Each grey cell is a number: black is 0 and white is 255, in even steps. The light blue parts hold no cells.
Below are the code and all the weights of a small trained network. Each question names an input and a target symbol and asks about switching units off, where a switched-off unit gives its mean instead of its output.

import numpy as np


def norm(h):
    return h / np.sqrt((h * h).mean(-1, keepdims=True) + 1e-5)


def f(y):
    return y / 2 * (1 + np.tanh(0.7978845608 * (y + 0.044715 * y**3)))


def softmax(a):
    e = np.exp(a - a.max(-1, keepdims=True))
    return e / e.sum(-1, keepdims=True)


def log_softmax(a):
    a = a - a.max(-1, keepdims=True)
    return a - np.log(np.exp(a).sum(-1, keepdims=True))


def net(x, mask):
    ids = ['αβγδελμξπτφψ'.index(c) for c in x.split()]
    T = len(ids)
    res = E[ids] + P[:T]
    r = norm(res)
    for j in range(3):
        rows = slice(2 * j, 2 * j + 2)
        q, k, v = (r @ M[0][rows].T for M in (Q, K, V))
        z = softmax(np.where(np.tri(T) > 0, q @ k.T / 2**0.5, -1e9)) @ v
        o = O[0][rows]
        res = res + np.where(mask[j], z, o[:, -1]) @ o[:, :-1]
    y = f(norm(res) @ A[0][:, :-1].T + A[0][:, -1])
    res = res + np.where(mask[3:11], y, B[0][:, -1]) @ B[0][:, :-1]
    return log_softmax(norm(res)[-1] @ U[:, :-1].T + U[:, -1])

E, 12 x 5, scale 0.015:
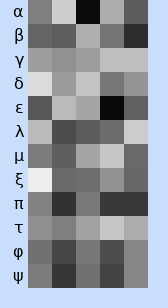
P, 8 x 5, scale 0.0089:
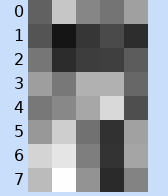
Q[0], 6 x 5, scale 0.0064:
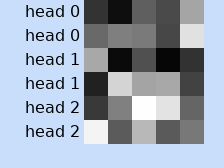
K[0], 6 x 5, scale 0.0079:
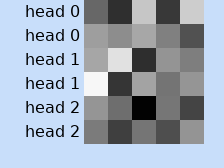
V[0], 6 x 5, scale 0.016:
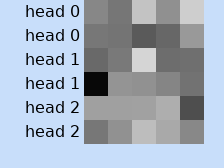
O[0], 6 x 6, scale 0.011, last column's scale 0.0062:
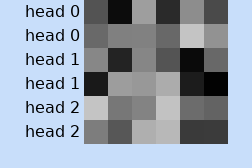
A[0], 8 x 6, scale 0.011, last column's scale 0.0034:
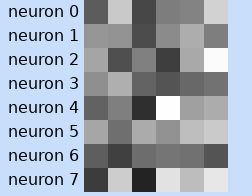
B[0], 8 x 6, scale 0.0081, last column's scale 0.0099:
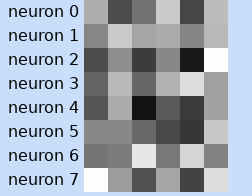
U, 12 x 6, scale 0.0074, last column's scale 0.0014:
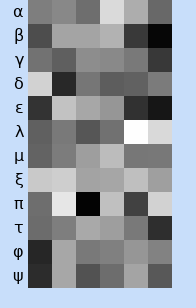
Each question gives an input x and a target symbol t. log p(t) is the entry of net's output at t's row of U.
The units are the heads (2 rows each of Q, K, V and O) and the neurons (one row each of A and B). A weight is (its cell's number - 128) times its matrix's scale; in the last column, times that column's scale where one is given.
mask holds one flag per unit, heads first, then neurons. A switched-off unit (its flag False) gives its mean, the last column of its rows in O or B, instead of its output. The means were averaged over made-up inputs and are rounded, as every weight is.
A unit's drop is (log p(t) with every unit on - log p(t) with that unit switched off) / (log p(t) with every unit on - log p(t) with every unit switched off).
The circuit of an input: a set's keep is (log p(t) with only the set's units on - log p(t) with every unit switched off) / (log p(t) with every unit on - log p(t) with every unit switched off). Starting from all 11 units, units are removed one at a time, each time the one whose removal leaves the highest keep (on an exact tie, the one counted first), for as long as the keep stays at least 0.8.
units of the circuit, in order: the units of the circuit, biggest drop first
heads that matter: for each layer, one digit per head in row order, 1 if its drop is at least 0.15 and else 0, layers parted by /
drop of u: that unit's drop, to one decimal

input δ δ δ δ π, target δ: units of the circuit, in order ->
(head 1)
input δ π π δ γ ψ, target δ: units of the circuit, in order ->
(head 2; head 1; head 0)
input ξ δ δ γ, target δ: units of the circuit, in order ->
(head 1; head 0)
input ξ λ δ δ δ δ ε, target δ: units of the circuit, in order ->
(head 1; head 0)
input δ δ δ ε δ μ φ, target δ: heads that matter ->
001
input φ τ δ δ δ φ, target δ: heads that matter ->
111
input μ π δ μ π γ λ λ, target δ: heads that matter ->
101
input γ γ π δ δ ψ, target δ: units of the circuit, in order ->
(head 2; head 0)
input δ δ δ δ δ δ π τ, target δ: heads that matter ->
110
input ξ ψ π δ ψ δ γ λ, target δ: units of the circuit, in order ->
(head 0; head 2)
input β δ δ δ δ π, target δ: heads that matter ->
011
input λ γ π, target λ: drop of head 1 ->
0.3
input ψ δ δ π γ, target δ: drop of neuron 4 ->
0.1
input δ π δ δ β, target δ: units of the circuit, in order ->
(head 1)
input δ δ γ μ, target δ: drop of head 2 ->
0.0
